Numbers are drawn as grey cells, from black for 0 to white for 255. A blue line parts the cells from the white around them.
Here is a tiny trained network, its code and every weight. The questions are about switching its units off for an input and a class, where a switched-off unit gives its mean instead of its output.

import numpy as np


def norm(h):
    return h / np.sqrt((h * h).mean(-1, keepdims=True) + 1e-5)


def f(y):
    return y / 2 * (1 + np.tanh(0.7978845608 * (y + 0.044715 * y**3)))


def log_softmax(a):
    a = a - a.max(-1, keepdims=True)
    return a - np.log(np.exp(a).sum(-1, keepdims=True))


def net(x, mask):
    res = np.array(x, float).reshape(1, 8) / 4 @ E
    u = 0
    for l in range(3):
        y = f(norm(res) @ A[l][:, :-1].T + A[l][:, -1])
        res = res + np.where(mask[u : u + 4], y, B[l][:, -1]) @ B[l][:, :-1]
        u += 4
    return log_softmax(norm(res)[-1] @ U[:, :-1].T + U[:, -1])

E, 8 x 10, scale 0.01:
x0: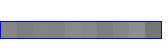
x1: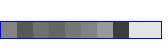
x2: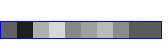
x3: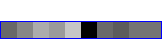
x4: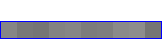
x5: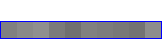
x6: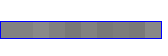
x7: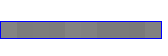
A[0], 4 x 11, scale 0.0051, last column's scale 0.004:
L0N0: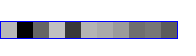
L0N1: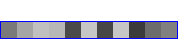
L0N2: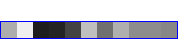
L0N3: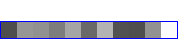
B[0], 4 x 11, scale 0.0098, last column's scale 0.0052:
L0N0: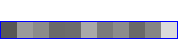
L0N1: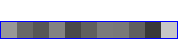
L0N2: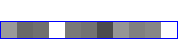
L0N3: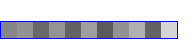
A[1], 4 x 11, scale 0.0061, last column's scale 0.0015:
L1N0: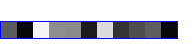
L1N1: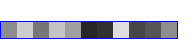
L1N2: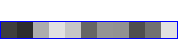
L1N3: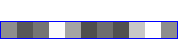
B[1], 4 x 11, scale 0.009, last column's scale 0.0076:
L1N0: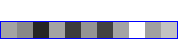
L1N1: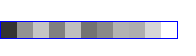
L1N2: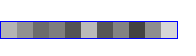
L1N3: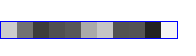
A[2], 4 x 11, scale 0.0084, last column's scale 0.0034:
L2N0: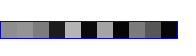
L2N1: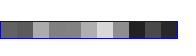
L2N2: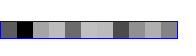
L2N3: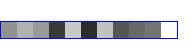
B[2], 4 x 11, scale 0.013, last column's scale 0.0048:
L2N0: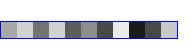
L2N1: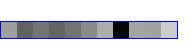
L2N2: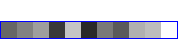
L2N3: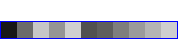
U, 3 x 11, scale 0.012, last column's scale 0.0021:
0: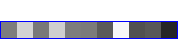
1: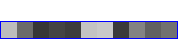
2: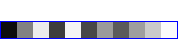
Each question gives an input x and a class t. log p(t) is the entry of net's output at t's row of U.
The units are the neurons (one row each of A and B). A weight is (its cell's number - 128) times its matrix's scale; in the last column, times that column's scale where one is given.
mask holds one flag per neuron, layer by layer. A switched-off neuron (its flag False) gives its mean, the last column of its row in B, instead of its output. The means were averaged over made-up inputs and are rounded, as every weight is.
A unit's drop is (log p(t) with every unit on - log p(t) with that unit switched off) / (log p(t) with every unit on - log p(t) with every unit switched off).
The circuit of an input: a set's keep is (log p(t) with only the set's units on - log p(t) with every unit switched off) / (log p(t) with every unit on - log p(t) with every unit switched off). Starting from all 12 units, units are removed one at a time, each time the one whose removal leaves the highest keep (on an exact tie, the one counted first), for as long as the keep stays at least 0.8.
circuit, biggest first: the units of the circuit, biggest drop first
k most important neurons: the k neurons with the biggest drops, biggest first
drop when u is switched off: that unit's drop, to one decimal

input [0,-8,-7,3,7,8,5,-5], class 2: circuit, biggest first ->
(L1N1)
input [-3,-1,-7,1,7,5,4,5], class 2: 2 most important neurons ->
(L1N1; L1N2)
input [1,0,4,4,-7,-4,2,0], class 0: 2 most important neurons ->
(L1N0; L2N1)
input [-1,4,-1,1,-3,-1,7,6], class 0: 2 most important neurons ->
(L2N0; L0N2)
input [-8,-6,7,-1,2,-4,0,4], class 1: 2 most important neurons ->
(L2N1; L0N2)
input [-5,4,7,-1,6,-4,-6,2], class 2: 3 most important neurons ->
(L2N2; L0N0; L0N2)
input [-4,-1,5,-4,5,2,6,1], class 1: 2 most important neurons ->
(L1N1; L0N1)
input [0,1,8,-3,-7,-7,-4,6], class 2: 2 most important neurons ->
(L2N2; L1N3)
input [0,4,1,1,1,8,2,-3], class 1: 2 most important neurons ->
(L1N1; L1N3)
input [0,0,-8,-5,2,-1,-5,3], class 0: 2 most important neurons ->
(L0N2; L2N1)
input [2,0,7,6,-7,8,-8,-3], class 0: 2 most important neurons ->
(L1N0; L2N1)
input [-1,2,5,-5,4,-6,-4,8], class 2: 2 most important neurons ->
(L2N2; L1N3)
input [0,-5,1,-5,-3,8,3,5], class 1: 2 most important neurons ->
(L2N1; L1N0)
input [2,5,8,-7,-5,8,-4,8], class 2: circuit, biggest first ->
(L2N2)
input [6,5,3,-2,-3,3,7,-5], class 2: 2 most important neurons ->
(L2N2; L0N2)
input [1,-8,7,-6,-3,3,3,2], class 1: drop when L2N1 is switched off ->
0.3
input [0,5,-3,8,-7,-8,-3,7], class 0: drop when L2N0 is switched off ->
1.3
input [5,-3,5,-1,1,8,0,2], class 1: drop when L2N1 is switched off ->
0.1
